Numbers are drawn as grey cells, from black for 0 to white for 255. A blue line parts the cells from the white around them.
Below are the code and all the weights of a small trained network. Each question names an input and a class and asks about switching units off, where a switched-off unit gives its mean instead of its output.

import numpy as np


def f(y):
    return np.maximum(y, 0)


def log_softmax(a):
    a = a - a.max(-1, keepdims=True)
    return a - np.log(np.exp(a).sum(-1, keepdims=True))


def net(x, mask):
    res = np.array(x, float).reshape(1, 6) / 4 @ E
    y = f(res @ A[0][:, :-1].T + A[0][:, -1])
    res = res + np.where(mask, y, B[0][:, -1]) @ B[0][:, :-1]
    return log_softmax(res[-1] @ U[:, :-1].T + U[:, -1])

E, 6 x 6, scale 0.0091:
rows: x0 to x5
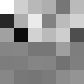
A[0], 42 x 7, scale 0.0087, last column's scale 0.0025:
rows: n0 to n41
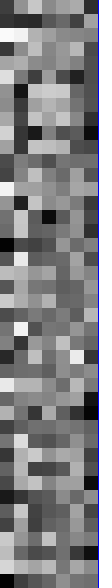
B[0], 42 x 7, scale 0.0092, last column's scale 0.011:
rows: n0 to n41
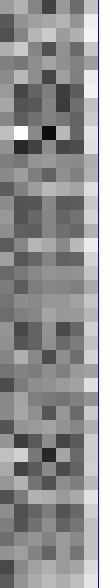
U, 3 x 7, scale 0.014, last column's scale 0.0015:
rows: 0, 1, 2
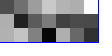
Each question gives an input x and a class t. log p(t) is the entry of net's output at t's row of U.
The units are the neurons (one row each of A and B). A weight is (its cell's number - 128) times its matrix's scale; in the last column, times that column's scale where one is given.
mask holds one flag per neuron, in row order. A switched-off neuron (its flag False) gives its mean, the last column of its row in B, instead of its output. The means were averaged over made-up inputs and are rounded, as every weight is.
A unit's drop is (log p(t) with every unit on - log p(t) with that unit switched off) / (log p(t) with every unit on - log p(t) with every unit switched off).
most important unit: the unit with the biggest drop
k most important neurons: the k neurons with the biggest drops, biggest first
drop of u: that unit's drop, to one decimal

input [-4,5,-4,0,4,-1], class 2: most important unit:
n32
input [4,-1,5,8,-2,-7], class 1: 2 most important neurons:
n10, n6
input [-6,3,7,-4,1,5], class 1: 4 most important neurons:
n6, n10, n7, n14
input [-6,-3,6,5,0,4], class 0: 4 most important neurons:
n1, n41, n35, n17
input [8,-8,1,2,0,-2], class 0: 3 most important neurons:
n2, n13, n40
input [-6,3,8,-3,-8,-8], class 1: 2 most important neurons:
n6, n10
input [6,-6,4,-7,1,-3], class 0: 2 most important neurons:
n2, n13
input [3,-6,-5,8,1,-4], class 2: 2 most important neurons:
n9, n5
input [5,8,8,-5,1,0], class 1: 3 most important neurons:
n10, n6, n9
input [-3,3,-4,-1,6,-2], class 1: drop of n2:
0.2
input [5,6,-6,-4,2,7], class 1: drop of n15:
0.1
